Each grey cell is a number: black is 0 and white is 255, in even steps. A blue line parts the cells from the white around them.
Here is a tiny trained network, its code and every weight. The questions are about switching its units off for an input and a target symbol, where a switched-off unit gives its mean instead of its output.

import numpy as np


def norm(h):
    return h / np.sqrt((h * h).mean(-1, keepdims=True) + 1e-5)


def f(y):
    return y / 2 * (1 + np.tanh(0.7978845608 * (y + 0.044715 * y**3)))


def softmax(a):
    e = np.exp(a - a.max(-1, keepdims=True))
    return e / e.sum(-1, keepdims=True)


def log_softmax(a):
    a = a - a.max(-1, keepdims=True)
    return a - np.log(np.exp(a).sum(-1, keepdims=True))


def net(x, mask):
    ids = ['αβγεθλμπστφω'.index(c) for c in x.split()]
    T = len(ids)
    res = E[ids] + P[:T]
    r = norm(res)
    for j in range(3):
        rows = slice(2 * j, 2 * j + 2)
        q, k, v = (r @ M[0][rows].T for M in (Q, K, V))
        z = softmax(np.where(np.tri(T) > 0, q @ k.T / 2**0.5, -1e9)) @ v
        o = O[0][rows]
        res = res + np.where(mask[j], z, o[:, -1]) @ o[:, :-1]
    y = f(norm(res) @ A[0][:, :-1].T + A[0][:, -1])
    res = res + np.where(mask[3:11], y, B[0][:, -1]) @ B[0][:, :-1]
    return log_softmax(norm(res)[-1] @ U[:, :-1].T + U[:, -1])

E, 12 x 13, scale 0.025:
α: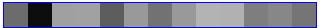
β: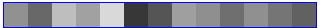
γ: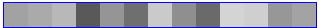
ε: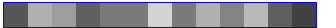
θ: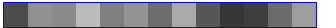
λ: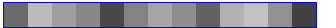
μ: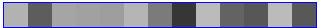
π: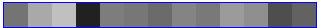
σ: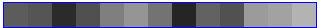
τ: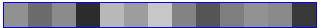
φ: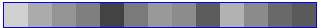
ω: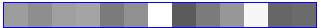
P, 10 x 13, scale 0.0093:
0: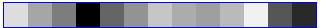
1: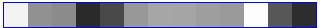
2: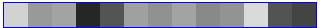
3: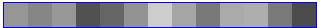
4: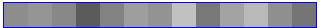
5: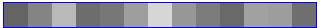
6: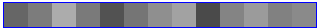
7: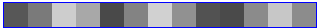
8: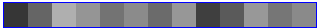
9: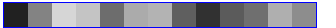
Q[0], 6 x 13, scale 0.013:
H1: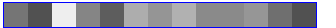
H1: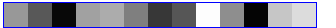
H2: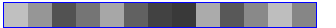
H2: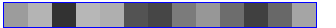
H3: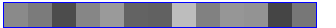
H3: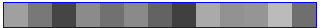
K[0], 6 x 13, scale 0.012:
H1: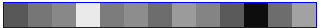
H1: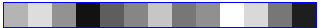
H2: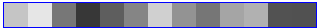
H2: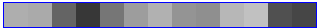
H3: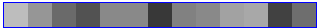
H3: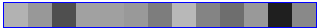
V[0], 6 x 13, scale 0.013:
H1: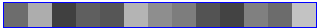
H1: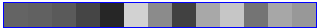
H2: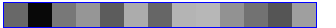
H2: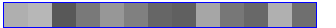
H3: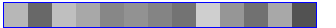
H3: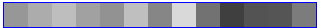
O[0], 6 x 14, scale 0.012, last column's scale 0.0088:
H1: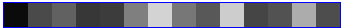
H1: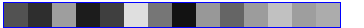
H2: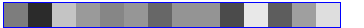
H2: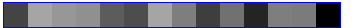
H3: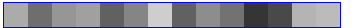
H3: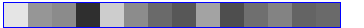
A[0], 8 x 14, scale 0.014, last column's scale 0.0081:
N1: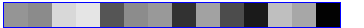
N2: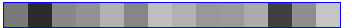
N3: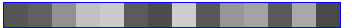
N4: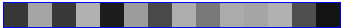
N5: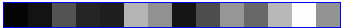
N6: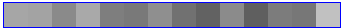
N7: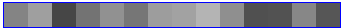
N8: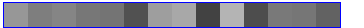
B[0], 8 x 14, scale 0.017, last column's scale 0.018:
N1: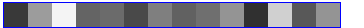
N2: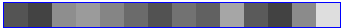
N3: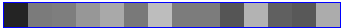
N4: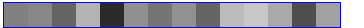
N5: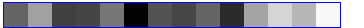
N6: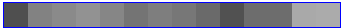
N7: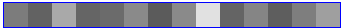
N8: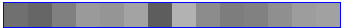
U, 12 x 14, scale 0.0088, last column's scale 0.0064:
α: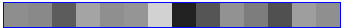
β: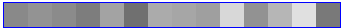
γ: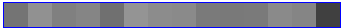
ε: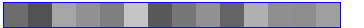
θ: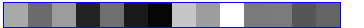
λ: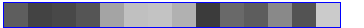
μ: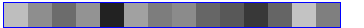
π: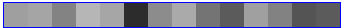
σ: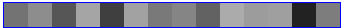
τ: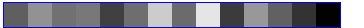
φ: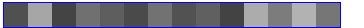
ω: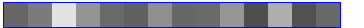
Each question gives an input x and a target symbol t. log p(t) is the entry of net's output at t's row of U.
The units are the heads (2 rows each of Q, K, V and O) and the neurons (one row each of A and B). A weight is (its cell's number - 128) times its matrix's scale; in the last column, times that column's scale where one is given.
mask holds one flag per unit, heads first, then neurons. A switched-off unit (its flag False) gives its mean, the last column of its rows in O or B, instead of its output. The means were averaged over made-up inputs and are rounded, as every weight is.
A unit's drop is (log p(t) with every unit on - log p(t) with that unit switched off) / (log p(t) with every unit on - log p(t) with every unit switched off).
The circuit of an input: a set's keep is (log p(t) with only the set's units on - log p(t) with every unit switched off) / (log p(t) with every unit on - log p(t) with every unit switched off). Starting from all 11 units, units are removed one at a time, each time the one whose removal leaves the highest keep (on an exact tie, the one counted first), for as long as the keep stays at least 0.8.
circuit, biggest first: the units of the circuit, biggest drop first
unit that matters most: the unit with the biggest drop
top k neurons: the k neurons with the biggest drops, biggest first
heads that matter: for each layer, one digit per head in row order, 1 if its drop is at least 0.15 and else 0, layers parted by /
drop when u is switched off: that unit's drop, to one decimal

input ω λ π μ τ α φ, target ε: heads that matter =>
010
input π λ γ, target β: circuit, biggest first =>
[H2, N5, N2, N8]
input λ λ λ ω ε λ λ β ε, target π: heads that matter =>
100
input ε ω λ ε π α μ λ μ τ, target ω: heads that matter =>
000
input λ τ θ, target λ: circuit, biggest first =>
[H1, N5]
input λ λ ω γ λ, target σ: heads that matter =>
000
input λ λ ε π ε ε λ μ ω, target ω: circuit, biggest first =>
[N1, H2]
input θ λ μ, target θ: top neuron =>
[N3]
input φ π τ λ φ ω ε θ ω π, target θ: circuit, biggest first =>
[H3, H1]
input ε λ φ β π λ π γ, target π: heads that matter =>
100
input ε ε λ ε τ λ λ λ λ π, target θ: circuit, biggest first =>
[N5, N3, H2]
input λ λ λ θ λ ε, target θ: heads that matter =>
101
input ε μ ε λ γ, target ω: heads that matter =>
010
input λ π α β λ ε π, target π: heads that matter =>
100
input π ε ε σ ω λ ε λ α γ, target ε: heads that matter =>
000
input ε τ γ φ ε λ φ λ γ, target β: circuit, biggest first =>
[H2, N5, N2]
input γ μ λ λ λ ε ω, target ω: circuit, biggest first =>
[H2, N1]
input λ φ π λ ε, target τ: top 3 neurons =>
[N5, N2, N7]
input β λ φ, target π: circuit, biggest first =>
[H1]
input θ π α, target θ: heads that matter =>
001
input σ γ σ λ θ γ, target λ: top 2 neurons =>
[N3, N5]
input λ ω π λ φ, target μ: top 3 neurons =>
[N5, N6, N3]
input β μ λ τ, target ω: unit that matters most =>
H2
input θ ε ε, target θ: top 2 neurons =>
[N7, N2]
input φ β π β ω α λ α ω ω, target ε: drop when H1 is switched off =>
0.2
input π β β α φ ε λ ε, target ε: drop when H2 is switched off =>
0.2
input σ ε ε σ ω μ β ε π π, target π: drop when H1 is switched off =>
1.3
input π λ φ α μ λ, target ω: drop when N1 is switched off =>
0.3
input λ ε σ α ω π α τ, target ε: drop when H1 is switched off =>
0.1
